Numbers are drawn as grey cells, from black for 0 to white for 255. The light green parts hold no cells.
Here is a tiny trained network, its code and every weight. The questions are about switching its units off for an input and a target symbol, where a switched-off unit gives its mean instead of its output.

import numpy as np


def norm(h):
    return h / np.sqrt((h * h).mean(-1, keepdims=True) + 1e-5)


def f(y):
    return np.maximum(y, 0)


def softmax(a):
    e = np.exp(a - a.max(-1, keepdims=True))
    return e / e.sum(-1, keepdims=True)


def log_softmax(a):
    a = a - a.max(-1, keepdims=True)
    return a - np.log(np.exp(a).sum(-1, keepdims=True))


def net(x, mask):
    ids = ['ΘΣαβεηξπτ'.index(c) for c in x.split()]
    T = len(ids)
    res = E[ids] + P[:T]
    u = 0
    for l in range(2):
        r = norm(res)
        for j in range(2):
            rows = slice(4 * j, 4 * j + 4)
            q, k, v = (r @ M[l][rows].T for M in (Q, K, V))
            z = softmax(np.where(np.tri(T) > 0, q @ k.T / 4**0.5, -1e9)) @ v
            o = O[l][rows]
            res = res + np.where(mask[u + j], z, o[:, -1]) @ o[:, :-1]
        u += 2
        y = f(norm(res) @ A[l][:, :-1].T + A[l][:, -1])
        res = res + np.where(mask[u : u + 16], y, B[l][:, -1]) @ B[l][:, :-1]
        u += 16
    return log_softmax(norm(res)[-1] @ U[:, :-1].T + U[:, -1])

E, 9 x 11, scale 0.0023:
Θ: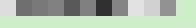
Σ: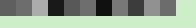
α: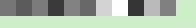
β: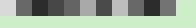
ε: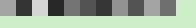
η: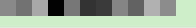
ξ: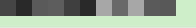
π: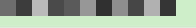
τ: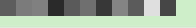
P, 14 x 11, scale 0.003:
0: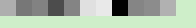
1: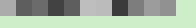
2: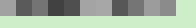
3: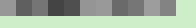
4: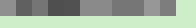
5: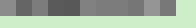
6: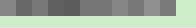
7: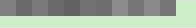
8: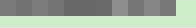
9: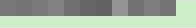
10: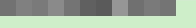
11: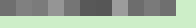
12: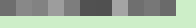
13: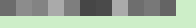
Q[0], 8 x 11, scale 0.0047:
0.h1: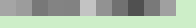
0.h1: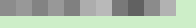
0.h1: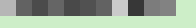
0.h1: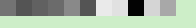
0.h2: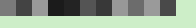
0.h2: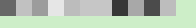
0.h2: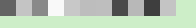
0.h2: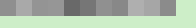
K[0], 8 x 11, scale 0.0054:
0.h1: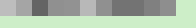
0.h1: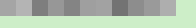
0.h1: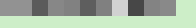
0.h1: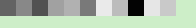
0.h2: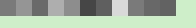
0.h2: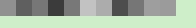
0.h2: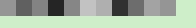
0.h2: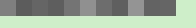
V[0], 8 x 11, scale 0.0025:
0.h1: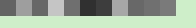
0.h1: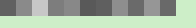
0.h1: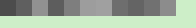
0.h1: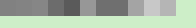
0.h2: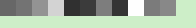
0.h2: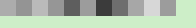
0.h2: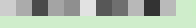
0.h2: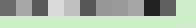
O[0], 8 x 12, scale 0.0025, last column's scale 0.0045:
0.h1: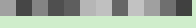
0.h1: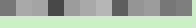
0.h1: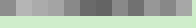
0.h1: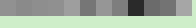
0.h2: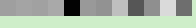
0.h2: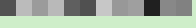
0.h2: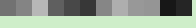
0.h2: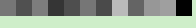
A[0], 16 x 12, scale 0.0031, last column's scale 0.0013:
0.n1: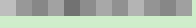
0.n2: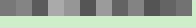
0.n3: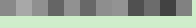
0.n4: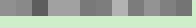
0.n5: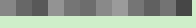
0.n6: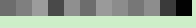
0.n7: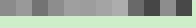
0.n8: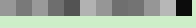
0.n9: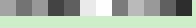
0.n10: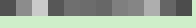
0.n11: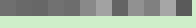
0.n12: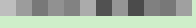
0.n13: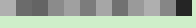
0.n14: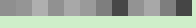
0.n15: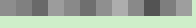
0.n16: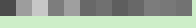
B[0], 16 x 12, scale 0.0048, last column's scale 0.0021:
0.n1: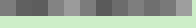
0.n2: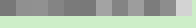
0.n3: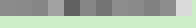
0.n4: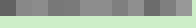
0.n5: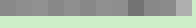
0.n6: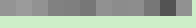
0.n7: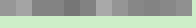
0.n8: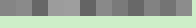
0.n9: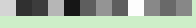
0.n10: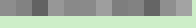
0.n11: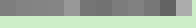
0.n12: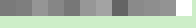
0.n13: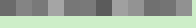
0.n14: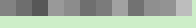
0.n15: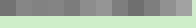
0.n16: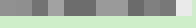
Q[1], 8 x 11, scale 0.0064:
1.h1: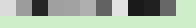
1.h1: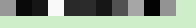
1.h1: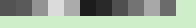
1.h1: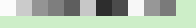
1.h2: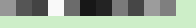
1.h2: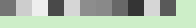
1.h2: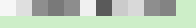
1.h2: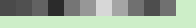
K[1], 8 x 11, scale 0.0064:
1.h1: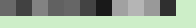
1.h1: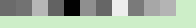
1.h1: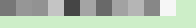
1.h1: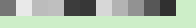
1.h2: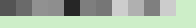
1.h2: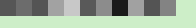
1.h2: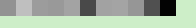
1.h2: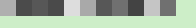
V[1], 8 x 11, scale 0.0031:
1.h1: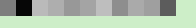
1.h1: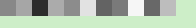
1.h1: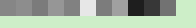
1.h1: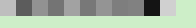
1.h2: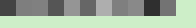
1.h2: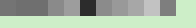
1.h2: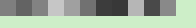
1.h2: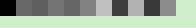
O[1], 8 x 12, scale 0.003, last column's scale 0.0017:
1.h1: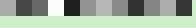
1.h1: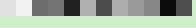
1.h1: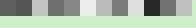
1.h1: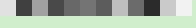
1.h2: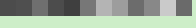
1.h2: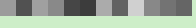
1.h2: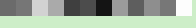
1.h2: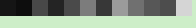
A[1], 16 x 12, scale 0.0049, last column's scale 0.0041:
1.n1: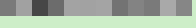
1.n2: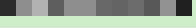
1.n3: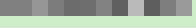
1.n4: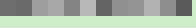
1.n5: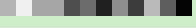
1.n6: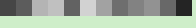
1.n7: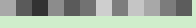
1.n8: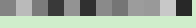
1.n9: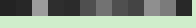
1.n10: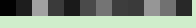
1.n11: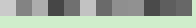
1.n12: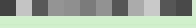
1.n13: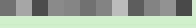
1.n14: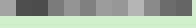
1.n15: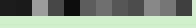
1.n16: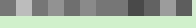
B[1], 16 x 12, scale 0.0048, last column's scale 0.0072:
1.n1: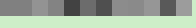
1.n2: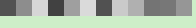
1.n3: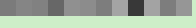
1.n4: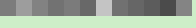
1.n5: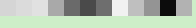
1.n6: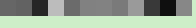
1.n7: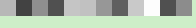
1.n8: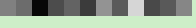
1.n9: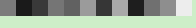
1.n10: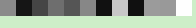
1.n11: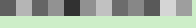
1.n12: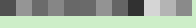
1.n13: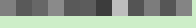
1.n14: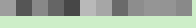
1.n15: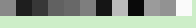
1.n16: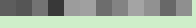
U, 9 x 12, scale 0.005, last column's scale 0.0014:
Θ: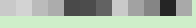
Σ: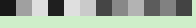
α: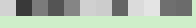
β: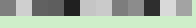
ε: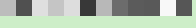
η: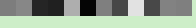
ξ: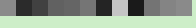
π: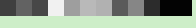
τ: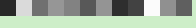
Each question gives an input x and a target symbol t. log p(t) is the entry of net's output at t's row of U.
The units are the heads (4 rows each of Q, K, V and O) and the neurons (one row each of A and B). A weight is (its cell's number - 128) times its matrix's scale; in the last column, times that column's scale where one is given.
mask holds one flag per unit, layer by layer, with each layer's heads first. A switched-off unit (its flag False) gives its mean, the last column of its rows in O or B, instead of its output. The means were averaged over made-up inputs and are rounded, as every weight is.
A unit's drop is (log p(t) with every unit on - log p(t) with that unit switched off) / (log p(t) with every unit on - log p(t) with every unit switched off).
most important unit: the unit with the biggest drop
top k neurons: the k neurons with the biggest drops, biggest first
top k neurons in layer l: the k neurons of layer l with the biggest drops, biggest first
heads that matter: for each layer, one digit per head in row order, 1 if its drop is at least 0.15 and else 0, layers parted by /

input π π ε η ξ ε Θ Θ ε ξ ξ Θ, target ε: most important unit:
0.h2
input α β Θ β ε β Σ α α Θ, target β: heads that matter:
11 / 10
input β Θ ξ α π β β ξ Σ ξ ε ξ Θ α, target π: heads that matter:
01 / 11
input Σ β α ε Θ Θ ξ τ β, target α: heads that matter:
11 / 11
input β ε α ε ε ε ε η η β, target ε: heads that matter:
10 / 11
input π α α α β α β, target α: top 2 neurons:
0.n12, 0.n6
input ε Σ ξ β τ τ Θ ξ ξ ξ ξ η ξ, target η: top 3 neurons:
0.n11, 0.n12, 1.n10
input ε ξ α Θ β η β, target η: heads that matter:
01 / 11
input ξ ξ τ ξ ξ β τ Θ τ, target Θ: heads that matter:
01 / 00
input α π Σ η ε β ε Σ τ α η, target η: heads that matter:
10 / 01
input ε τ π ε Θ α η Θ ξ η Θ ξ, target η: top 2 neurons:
1.n8, 1.n10
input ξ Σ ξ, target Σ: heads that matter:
10 / 11
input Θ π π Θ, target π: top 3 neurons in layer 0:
0.n1, 0.n3, 0.n16
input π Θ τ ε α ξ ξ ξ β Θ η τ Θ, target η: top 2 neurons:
0.n1, 1.n8
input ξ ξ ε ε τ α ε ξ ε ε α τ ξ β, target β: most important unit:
0.h1
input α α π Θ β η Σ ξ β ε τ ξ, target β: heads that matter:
00 / 10
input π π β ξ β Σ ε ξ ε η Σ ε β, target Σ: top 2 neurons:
1.n10, 1.n15
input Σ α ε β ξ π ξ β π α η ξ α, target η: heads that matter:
11 / 11
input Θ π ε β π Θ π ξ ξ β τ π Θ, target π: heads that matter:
11 / 10
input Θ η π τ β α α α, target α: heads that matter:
01 / 01
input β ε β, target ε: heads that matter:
11 / 11
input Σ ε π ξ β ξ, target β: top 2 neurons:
0.n12, 0.n11
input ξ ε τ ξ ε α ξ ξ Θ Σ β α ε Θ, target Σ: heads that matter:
11 / 10
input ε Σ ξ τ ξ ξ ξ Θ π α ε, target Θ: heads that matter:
01 / 10
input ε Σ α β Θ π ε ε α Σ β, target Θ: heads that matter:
01 / 10
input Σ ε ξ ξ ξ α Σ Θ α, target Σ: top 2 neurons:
1.n10, 1.n15
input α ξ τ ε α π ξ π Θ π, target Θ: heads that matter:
01 / 00
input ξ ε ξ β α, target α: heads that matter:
00 / 01
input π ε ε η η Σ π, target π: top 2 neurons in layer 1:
1.n10, 1.n15
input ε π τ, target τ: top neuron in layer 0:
0.n14
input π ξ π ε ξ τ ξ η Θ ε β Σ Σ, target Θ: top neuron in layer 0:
0.n10
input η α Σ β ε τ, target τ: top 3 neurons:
1.n10, 1.n15, 1.n9
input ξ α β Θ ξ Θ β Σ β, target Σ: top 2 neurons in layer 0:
0.n12, 0.n15
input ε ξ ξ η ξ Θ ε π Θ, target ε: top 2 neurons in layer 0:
0.n1, 0.n16
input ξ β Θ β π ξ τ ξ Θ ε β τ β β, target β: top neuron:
0.n10
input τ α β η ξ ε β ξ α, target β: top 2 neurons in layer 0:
0.n16, 0.n4
